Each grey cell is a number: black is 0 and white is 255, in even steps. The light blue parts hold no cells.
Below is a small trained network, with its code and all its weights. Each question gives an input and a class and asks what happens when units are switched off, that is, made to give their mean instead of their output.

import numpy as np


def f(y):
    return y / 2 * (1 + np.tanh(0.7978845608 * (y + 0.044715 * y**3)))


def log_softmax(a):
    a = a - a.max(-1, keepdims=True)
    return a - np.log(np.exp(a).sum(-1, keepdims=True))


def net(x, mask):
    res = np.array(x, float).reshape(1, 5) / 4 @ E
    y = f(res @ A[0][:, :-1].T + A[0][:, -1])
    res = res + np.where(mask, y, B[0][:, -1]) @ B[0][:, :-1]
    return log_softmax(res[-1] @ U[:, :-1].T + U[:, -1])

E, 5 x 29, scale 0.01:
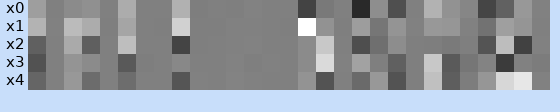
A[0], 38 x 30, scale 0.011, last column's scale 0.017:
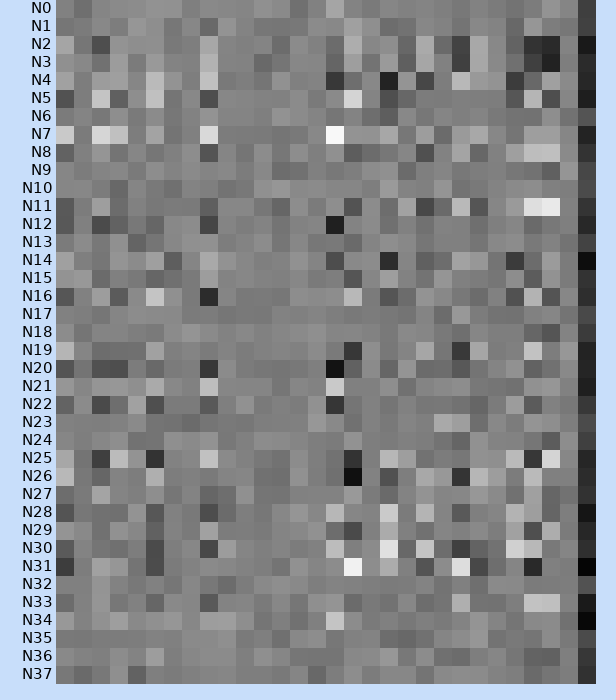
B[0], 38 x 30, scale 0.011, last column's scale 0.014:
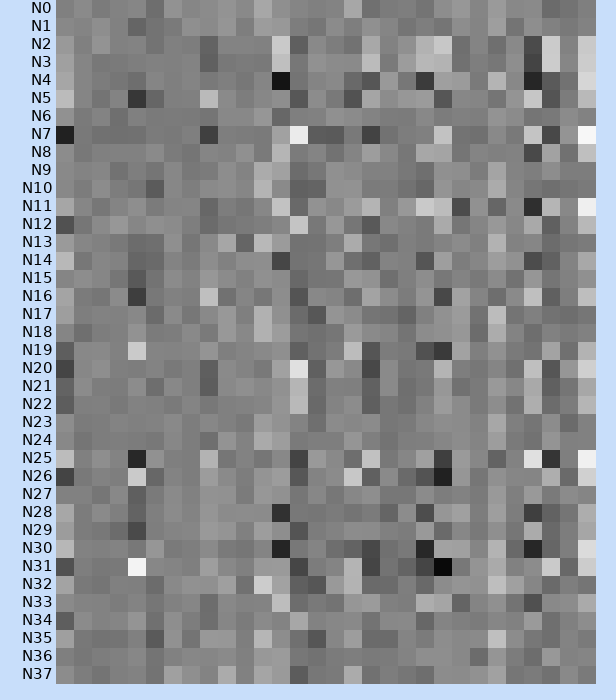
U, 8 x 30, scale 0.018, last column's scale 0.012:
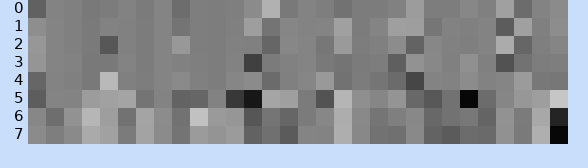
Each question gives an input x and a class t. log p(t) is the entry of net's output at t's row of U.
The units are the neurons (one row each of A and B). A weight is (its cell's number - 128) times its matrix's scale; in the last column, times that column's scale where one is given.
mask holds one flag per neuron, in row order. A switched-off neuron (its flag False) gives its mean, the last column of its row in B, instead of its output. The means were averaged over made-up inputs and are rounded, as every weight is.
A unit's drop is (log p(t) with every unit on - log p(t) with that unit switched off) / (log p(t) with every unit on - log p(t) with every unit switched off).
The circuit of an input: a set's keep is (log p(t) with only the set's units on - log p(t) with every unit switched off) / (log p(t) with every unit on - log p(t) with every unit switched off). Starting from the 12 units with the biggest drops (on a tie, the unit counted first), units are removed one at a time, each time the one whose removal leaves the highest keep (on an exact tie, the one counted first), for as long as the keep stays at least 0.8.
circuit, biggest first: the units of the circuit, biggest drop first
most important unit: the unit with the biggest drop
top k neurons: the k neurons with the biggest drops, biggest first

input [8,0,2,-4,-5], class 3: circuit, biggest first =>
N4
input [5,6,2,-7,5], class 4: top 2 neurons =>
N26, N19
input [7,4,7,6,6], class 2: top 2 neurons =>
N5, N16
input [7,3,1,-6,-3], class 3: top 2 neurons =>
N4, N14
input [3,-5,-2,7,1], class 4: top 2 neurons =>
N31, N7
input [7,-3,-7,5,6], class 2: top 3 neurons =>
N25, N30, N29
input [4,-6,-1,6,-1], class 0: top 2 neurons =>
N20, N12
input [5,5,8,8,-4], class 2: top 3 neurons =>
N5, N16, N26
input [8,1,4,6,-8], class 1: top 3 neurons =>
N2, N3, N30
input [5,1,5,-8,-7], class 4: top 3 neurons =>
N26, N19, N11
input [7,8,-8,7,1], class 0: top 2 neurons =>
N7, N21
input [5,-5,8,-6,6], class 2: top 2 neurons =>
N16, N5
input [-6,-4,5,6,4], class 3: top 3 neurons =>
N30, N28, N26
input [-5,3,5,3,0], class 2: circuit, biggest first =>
N5
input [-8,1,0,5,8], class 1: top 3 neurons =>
N11, N8, N33
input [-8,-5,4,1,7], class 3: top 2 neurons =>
N30, N28
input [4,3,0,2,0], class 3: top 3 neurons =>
N4, N20, N25
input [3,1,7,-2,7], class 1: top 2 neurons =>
N11, N25
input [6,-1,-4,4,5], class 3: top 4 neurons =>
N4, N3, N2, N14
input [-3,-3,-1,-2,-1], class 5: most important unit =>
N7
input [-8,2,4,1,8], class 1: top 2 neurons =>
N11, N8
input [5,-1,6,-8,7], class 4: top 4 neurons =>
N26, N19, N3, N2
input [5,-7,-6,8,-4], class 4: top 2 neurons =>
N31, N7
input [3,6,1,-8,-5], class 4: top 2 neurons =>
N26, N19
